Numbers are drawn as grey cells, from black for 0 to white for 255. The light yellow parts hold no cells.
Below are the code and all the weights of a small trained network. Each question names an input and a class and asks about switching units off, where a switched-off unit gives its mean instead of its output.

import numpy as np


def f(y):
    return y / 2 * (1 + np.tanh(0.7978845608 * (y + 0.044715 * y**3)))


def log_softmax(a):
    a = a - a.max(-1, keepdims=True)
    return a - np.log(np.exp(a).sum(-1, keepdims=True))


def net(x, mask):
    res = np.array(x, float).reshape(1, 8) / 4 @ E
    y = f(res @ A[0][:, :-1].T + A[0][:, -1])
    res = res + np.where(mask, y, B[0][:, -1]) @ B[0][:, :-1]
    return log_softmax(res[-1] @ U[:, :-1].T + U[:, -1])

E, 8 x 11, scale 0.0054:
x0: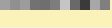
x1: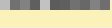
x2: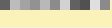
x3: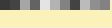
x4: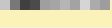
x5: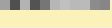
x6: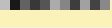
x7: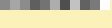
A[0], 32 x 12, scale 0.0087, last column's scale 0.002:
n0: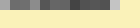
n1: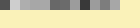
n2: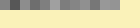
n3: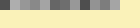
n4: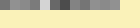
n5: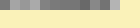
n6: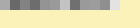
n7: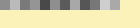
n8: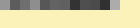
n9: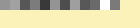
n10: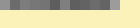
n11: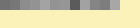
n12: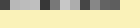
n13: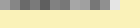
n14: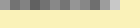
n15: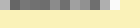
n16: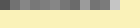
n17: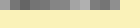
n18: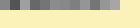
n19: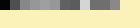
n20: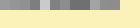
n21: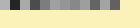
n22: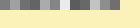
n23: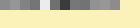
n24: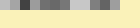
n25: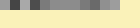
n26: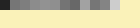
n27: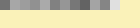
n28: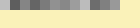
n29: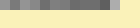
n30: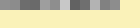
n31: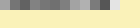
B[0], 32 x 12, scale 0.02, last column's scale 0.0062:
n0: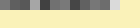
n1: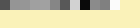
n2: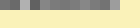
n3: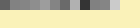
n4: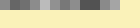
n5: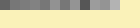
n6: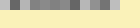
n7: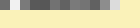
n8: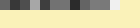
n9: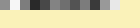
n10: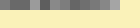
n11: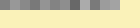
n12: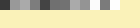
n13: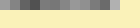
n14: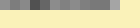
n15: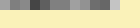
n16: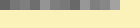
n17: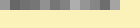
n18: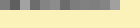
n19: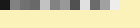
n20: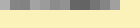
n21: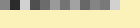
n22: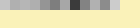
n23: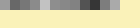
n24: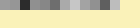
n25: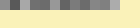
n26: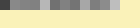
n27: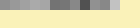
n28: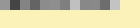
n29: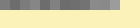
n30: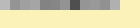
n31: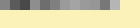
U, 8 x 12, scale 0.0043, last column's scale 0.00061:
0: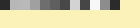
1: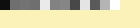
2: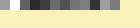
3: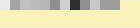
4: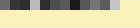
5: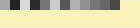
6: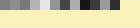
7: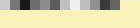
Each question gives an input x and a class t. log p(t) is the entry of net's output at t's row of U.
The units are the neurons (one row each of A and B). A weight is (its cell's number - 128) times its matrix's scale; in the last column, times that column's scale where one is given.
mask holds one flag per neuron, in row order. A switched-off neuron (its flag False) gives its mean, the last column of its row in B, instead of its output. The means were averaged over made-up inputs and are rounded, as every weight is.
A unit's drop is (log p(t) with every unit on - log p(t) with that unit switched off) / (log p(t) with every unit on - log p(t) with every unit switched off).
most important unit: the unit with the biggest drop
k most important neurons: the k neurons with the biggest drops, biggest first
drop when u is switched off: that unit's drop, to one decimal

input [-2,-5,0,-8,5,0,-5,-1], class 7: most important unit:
n24
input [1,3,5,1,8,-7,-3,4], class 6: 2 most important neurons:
(n23 n1)
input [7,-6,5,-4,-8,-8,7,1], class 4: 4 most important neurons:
(n8 n0 n10 n21)
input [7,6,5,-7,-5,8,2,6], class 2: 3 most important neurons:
(n9 n7 n15)
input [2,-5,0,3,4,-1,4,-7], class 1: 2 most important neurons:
(n19 n27)
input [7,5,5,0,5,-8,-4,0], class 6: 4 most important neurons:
(n1 n3 n23 n4)
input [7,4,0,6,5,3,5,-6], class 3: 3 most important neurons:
(n22 n30 n6)
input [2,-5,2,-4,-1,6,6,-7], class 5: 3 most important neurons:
(n21 n6 n28)
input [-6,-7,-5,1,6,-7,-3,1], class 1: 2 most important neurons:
(n19 n26)
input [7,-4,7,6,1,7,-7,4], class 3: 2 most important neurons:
(n22 n30)
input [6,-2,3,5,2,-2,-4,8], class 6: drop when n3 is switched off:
0.1
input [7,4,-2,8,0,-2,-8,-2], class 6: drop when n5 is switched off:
0.0
